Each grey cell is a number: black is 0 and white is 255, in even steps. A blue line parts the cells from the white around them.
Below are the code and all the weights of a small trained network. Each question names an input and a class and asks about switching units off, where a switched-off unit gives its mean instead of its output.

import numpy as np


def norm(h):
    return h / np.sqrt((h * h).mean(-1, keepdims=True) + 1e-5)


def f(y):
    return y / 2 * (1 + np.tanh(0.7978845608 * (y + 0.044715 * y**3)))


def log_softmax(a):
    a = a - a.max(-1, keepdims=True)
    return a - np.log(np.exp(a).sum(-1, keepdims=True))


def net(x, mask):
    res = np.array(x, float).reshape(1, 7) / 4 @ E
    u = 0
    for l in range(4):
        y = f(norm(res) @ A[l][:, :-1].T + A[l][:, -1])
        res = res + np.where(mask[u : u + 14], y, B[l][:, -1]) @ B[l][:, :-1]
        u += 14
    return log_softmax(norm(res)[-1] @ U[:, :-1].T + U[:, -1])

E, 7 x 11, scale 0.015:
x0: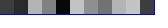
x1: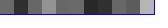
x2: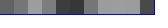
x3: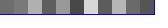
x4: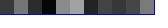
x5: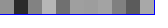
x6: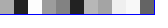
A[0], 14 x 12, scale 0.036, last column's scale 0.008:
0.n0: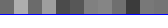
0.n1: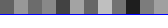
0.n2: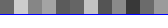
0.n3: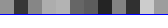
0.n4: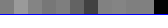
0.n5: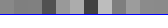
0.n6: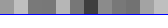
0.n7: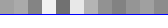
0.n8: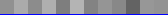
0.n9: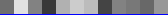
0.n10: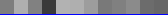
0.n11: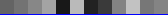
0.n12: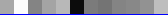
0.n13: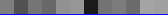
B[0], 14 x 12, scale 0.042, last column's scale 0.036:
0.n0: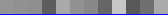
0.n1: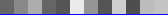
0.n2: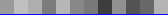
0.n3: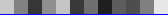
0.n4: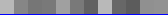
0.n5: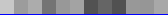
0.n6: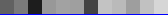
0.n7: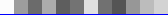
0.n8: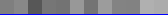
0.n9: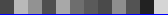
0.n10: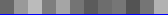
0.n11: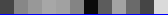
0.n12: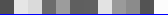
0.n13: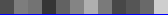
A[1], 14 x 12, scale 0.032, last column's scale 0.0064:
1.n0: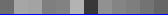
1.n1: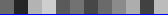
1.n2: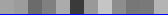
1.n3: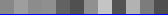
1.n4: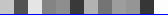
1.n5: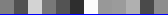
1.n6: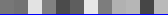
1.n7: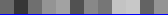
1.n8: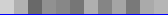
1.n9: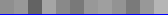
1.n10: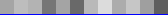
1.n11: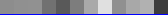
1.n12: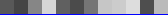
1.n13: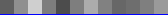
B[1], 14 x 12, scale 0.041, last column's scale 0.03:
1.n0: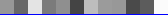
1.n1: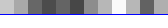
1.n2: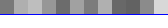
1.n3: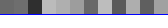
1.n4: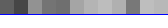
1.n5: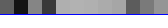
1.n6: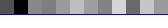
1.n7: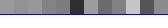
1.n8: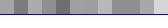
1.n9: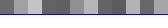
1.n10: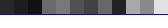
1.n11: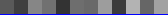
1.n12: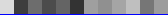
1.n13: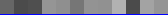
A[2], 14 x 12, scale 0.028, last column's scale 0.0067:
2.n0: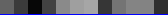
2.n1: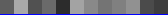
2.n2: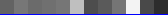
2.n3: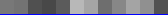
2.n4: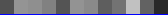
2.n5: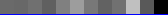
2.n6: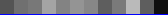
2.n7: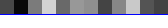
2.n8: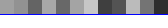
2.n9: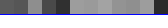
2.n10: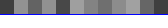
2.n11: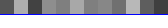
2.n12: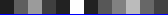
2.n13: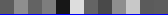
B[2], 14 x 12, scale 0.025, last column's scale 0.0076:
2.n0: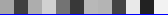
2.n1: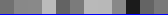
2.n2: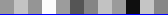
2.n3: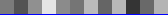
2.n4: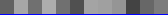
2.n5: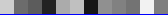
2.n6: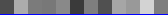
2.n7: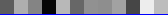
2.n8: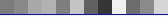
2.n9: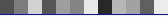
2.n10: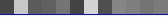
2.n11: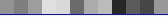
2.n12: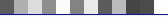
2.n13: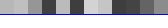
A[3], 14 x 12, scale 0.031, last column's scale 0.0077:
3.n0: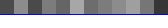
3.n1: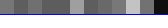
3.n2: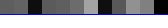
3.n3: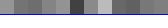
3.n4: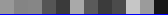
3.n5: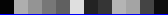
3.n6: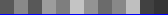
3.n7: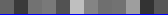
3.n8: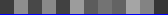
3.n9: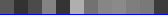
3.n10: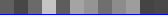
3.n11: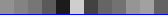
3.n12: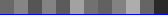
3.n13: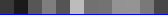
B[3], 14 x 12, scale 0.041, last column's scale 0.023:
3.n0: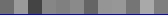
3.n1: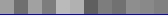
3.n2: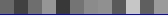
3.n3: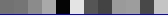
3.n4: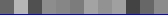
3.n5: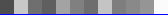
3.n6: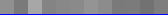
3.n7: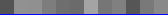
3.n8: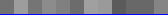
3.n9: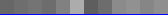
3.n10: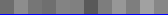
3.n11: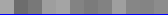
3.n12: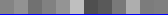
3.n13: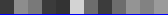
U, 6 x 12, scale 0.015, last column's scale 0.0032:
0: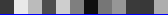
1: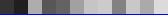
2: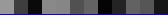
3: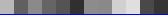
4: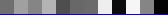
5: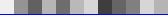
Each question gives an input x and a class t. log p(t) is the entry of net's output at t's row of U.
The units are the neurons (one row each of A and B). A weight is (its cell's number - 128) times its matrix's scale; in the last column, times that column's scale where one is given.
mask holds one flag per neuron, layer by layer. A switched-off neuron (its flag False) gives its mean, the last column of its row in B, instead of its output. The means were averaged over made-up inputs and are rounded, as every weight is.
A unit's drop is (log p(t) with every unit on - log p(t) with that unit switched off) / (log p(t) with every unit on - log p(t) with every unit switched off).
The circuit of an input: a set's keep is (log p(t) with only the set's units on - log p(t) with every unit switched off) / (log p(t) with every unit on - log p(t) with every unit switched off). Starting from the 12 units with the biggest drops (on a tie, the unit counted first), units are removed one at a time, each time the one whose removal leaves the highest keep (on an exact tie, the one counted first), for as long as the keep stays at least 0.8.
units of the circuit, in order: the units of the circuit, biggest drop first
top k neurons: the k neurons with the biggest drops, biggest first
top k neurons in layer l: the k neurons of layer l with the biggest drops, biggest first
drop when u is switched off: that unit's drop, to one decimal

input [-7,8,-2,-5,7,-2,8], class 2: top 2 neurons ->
[0.n3; 0.n13]
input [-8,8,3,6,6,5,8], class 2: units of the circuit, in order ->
[0.n3]
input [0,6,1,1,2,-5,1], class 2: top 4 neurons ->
[0.n3; 0.n12; 0.n13; 0.n9]
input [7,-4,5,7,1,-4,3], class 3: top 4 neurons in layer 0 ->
[0.n7; 0.n13; 0.n12; 0.n1]
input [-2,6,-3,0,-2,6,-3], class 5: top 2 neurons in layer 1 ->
[1.n10; 1.n8]
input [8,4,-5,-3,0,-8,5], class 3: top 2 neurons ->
[1.n1; 0.n9]
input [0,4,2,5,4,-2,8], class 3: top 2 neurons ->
[0.n12; 0.n7]
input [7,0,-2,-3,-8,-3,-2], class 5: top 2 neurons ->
[0.n7; 0.n12]
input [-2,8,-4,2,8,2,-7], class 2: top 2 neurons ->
[0.n3; 0.n12]
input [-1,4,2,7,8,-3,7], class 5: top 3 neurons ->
[0.n12; 0.n11; 0.n9]
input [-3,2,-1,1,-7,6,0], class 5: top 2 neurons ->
[0.n7; 0.n3]
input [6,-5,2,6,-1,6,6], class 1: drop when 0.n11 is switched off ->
0.1
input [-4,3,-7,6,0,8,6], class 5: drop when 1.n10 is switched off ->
0.1
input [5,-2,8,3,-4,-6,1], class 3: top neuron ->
[0.n7]
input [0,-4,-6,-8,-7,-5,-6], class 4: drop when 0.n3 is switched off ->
0.3
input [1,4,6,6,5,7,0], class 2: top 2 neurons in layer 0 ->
[0.n12; 0.n3]
